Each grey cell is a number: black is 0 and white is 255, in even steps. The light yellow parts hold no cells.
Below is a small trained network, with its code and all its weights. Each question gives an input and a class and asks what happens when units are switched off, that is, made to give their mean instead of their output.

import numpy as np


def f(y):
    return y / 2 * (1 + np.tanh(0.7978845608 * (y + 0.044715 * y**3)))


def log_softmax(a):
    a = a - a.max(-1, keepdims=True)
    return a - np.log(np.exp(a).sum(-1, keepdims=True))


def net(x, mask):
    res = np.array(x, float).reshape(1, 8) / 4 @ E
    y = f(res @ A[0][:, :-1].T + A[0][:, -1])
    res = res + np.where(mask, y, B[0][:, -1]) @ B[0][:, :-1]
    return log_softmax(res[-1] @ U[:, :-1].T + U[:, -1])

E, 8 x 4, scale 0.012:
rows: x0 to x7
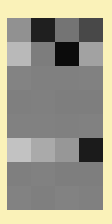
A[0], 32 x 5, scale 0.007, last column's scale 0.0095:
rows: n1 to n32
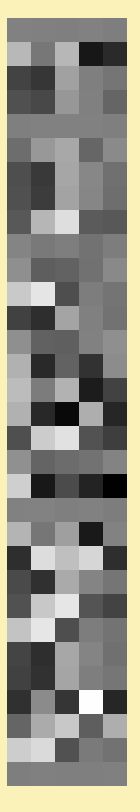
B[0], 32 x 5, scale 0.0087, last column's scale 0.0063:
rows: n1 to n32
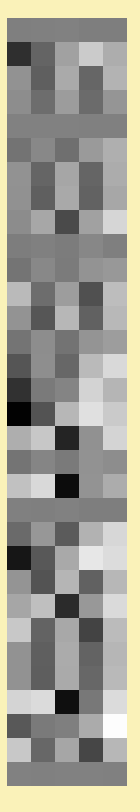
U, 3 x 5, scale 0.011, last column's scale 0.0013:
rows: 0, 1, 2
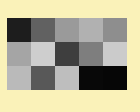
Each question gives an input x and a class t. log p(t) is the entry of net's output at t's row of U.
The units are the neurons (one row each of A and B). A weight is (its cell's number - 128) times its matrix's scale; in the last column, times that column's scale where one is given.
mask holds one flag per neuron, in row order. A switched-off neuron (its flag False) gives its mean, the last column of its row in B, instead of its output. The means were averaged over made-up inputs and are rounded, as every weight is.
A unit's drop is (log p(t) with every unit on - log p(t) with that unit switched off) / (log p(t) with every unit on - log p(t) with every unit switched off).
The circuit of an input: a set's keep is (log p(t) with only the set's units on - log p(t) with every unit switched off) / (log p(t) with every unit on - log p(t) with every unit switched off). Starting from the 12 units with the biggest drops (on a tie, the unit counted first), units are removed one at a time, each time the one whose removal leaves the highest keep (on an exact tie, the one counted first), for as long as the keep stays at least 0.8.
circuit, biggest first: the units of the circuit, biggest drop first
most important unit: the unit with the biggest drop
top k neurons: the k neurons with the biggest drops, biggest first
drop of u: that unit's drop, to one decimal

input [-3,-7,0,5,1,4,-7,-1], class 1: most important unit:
n18
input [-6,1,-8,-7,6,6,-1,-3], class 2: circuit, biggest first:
[n26; n31]
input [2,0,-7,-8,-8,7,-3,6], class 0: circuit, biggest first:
[n2; n16]
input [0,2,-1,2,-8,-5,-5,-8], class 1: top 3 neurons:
[n29; n23; n30]
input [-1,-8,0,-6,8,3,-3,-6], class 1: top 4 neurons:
[n18; n25; n9; n17]
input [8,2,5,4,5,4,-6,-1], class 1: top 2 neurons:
[n20; n23]
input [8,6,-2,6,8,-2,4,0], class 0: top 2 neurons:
[n17; n29]
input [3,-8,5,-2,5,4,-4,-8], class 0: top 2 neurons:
[n2; n16]
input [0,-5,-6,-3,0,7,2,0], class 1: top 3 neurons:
[n18; n25; n23]
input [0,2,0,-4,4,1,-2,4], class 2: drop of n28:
-0.1
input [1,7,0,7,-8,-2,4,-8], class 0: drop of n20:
0.2
